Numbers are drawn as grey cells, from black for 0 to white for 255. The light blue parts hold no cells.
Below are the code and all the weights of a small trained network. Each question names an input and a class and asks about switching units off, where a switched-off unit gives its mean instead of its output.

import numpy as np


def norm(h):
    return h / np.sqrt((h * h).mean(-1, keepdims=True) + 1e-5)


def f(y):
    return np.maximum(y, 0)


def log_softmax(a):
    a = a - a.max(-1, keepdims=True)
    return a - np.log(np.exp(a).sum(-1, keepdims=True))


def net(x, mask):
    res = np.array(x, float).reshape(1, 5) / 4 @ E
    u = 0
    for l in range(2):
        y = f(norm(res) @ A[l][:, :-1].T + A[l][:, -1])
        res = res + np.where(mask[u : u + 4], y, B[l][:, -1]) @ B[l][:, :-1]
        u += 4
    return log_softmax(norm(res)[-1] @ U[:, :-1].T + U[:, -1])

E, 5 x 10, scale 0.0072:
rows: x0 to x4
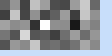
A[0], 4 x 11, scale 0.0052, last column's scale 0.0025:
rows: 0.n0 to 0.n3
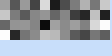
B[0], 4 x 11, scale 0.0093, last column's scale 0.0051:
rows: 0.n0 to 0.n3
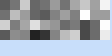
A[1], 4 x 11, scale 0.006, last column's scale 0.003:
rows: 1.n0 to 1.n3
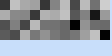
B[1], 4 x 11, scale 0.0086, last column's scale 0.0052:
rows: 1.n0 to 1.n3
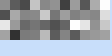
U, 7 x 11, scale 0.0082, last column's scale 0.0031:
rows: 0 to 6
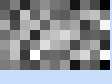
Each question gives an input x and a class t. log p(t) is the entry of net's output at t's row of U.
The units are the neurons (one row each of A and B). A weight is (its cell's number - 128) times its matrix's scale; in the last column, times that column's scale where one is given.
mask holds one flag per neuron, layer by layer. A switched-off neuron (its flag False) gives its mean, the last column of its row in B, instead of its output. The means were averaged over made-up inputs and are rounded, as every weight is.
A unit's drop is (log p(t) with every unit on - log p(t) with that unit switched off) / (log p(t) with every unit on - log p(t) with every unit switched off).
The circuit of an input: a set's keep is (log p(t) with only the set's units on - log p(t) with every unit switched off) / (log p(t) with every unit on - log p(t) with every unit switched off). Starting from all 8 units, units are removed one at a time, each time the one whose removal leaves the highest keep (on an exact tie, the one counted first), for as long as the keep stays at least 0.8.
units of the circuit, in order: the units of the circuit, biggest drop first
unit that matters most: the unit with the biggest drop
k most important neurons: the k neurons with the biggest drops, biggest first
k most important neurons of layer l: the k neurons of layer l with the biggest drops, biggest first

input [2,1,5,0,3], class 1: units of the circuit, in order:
0.n0, 1.n3
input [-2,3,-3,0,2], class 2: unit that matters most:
0.n2
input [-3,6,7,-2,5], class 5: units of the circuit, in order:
1.n2, 1.n0
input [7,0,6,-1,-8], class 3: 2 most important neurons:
0.n3, 1.n0
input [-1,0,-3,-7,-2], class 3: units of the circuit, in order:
1.n0, 1.n2, 0.n1
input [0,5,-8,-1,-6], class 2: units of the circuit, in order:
0.n2, 1.n2
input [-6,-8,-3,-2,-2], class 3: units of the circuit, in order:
0.n3, 1.n0
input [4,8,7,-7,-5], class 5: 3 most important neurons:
1.n2, 0.n3, 1.n0
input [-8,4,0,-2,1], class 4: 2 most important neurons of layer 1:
1.n1, 1.n2
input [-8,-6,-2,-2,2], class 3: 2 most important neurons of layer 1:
1.n0, 1.n1
